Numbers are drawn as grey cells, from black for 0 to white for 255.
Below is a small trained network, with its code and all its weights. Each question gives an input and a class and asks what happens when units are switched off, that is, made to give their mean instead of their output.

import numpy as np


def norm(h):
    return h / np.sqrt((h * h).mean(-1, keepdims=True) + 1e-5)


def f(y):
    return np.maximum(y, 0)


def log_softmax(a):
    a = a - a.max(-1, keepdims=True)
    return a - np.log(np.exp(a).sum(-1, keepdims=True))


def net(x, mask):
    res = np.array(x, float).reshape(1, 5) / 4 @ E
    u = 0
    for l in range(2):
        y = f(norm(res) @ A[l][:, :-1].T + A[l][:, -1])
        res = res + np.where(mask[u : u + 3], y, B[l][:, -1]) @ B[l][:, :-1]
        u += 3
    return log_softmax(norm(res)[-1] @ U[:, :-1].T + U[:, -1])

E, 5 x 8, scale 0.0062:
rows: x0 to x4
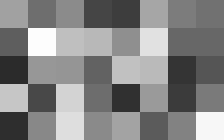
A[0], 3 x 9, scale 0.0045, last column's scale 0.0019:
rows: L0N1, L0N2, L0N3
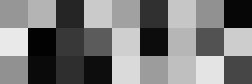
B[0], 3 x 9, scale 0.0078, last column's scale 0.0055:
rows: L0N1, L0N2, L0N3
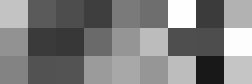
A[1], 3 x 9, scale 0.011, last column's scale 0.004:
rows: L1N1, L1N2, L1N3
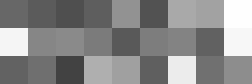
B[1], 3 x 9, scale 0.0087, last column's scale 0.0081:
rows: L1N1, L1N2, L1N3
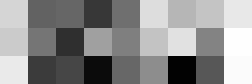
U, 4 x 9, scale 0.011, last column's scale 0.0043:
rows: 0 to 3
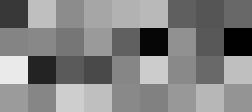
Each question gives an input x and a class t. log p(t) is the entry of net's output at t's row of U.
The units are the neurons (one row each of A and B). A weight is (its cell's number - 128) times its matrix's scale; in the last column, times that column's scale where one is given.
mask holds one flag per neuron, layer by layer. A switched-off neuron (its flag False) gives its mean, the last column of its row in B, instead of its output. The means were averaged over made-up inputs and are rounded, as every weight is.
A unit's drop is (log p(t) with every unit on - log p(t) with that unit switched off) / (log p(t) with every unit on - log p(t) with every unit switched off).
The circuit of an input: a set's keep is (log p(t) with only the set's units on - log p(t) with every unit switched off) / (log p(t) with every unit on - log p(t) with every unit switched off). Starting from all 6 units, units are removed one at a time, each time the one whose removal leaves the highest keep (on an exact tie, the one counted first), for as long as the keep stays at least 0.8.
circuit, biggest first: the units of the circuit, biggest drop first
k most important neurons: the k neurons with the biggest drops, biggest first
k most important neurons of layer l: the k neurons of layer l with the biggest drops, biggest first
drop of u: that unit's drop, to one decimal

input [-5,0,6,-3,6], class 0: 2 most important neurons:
[L0N1 L1N2]
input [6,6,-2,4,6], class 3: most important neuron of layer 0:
[L0N2]
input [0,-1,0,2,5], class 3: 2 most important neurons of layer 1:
[L1N3 L1N2]
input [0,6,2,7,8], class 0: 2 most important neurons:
[L1N1 L1N2]
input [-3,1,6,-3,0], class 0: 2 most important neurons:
[L0N1 L0N3]
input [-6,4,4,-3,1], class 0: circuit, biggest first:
[L1N1 L1N2]
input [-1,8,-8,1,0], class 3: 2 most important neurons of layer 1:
[L1N3 L1N1]
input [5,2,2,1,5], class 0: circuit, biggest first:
[L1N3 L1N1 L1N2]
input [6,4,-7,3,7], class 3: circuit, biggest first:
[L1N3 L0N2 L1N1]
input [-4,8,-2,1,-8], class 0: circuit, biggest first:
[L1N3 L1N1 L0N1]
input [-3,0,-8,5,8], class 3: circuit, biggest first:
[L1N3 L0N2 L0N3]
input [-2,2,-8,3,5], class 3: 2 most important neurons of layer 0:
[L0N3 L0N2]
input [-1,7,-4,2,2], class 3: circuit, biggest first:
[L1N3 L0N2 L1N1]
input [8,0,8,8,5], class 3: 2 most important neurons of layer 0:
[L0N2 L0N1]
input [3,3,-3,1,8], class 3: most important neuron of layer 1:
[L1N3]
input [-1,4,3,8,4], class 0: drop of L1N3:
0.2
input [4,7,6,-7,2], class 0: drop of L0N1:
0.0
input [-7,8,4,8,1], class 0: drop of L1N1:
0.1
